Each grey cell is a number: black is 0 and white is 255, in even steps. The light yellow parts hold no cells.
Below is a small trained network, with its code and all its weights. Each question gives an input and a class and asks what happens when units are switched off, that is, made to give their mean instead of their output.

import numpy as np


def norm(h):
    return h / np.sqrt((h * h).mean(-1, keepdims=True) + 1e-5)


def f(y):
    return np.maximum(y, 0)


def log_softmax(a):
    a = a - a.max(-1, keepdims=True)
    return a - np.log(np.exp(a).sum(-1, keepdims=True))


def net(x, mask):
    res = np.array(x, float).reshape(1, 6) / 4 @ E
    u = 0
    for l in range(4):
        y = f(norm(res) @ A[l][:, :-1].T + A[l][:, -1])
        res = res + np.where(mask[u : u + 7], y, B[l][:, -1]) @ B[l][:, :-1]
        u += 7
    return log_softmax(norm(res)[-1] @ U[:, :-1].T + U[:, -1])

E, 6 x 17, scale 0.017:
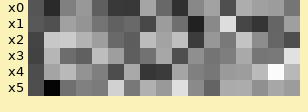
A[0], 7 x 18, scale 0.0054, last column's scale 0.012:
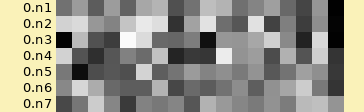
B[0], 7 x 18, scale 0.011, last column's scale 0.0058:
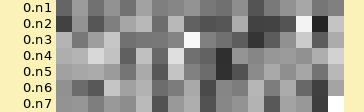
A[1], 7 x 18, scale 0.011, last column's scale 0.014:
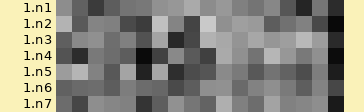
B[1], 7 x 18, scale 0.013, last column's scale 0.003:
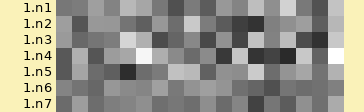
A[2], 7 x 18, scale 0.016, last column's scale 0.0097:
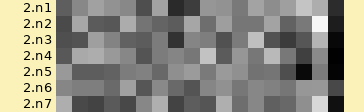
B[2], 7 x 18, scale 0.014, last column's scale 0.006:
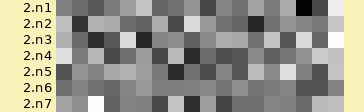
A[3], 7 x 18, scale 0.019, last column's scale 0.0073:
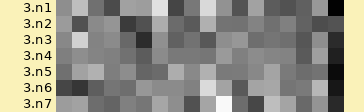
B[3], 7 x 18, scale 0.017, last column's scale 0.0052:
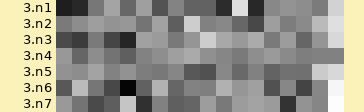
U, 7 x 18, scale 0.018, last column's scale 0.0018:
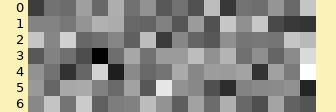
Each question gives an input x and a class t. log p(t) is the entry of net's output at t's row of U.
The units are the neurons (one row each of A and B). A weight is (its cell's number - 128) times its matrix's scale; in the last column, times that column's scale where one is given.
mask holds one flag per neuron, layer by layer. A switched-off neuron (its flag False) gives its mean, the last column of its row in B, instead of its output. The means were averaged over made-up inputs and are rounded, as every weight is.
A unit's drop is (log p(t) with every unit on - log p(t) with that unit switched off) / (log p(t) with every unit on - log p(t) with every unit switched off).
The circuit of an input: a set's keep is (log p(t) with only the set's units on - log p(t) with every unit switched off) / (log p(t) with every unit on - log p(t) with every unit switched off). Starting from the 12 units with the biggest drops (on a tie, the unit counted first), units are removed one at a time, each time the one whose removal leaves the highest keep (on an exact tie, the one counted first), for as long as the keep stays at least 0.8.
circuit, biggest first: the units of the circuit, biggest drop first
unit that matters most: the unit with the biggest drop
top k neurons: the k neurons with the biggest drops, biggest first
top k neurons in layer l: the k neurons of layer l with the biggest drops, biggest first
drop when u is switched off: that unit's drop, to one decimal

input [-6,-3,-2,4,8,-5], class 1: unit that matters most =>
2.n1
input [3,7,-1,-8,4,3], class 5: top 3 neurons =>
(1.n2 3.n2 3.n7)
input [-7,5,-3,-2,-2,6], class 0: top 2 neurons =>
(3.n1 0.n2)
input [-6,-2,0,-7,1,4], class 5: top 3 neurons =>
(1.n2 3.n2 1.n4)
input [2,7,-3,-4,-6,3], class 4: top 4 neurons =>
(2.n3 0.n7 2.n1 1.n3)
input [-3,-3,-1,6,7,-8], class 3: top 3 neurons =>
(3.n3 1.n5 2.n5)
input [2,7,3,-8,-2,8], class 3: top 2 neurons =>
(3.n6 2.n2)
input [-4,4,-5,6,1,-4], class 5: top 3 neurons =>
(2.n2 0.n3 2.n4)
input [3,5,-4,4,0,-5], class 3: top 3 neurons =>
(3.n3 1.n5 3.n7)
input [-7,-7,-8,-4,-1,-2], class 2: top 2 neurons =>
(2.n7 2.n3)
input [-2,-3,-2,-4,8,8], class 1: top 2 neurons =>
(2.n1 1.n3)
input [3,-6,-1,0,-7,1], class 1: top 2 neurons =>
(2.n5 2.n3)
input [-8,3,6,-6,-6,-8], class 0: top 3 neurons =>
(3.n1 0.n2 3.n6)
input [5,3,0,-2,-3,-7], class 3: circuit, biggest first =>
(3.n3)
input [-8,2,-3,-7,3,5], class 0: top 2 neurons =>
(3.n1 0.n2)
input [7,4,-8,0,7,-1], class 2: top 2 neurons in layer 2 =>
(2.n7 2.n5)
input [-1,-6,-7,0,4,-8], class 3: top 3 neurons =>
(3.n3 1.n5 2.n4)
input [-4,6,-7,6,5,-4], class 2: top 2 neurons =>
(2.n7 0.n4)
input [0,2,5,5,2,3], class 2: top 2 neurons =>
(2.n4 3.n5)
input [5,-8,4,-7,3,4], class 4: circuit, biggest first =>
(3.n7)
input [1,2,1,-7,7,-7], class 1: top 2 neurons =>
(2.n1 1.n3)
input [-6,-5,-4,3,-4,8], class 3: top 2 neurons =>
(3.n6 1.n4)
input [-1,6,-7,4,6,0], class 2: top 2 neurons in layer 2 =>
(2.n7 2.n5)
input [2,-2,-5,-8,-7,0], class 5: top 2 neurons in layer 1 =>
(1.n2 1.n3)
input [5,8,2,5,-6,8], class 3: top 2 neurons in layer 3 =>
(3.n6 3.n7)
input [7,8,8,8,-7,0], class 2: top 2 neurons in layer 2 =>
(2.n4 2.n1)
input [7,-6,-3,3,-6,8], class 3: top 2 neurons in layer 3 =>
(3.n6 3.n1)
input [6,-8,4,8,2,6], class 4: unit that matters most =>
3.n7
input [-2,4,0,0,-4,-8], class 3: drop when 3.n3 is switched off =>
0.2
